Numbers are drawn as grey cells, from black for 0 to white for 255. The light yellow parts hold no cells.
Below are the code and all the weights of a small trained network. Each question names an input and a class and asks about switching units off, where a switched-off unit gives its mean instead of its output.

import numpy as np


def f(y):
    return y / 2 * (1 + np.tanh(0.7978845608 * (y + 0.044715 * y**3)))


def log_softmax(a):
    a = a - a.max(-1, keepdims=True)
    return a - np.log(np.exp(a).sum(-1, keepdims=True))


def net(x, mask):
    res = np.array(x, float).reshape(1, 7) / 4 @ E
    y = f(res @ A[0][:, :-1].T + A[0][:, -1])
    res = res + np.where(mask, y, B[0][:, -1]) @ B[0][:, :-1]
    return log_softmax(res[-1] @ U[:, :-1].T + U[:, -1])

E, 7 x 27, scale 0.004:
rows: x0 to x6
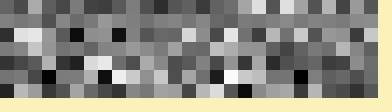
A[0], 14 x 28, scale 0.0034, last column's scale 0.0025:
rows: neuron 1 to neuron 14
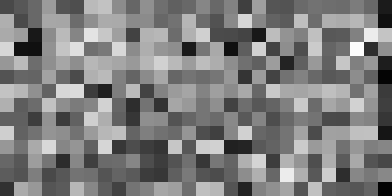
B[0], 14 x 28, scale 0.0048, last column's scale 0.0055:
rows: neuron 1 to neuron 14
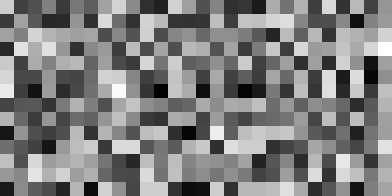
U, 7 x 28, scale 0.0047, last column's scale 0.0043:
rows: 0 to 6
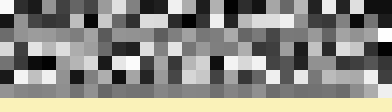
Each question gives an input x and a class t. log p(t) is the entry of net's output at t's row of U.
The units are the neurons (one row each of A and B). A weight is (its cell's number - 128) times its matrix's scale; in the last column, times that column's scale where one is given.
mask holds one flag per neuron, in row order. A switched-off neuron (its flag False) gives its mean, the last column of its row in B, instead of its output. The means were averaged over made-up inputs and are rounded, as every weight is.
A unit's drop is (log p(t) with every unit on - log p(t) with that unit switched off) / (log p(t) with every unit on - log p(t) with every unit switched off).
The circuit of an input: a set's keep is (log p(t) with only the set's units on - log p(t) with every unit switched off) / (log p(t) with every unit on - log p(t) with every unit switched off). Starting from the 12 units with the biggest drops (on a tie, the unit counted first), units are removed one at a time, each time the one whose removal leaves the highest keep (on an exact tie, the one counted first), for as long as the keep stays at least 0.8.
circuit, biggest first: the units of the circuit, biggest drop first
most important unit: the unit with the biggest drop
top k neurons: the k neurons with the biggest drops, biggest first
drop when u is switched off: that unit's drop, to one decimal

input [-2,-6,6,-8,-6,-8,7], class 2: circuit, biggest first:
(neuron 11)
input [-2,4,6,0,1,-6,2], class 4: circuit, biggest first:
(neuron 11; neuron 4)
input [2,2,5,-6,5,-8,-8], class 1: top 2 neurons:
(neuron 10; neuron 2)
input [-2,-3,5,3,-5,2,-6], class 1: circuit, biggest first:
(neuron 2; neuron 10)
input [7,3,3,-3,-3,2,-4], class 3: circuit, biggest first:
(neuron 13; neuron 12)
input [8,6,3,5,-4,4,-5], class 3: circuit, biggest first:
(neuron 12; neuron 13)
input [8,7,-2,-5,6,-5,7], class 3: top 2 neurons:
(neuron 13; neuron 12)
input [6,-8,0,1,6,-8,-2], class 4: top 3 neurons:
(neuron 11; neuron 8; neuron 7)
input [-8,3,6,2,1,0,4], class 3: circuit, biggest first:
(neuron 5; neuron 3)
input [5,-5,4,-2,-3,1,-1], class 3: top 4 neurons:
(neuron 4; neuron 13; neuron 12; neuron 11)
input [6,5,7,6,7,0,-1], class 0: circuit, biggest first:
(neuron 1; neuron 6)
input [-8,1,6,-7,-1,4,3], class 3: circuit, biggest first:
(neuron 3; neuron 5)
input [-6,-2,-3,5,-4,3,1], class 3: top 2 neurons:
(neuron 5; neuron 11)
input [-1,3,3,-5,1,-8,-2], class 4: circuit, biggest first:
(neuron 11; neuron 8)
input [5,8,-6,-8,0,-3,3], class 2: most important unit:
neuron 4
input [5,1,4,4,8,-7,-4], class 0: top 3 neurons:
(neuron 1; neuron 6; neuron 9)
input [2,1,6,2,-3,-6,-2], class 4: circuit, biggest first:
(neuron 11; neuron 4; neuron 8)
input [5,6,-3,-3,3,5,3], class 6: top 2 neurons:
(neuron 11; neuron 3)
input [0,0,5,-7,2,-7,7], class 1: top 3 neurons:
(neuron 14; neuron 4; neuron 7)
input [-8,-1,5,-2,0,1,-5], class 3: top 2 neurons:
(neuron 5; neuron 3)
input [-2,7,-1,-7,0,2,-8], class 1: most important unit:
neuron 10
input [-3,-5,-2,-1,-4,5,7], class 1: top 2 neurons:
(neuron 14; neuron 11)
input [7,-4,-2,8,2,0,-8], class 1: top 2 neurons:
(neuron 2; neuron 10)
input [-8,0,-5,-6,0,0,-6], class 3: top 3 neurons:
(neuron 3; neuron 5; neuron 14)
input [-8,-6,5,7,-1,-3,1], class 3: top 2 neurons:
(neuron 5; neuron 4)
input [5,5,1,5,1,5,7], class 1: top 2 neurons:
(neuron 14; neuron 11)
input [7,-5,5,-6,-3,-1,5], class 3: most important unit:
neuron 13
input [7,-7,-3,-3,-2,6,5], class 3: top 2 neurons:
(neuron 13; neuron 12)
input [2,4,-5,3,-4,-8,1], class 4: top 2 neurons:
(neuron 11; neuron 8)
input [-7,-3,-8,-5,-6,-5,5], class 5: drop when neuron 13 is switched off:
0.1
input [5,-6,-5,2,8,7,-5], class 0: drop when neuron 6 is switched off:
0.2
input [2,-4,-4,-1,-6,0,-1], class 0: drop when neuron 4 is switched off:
-0.1
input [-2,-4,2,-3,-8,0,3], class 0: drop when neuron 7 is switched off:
0.7
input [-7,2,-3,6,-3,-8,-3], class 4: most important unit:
neuron 11
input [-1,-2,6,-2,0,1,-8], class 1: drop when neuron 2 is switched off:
0.2
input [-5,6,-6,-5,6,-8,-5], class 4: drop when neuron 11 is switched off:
0.8
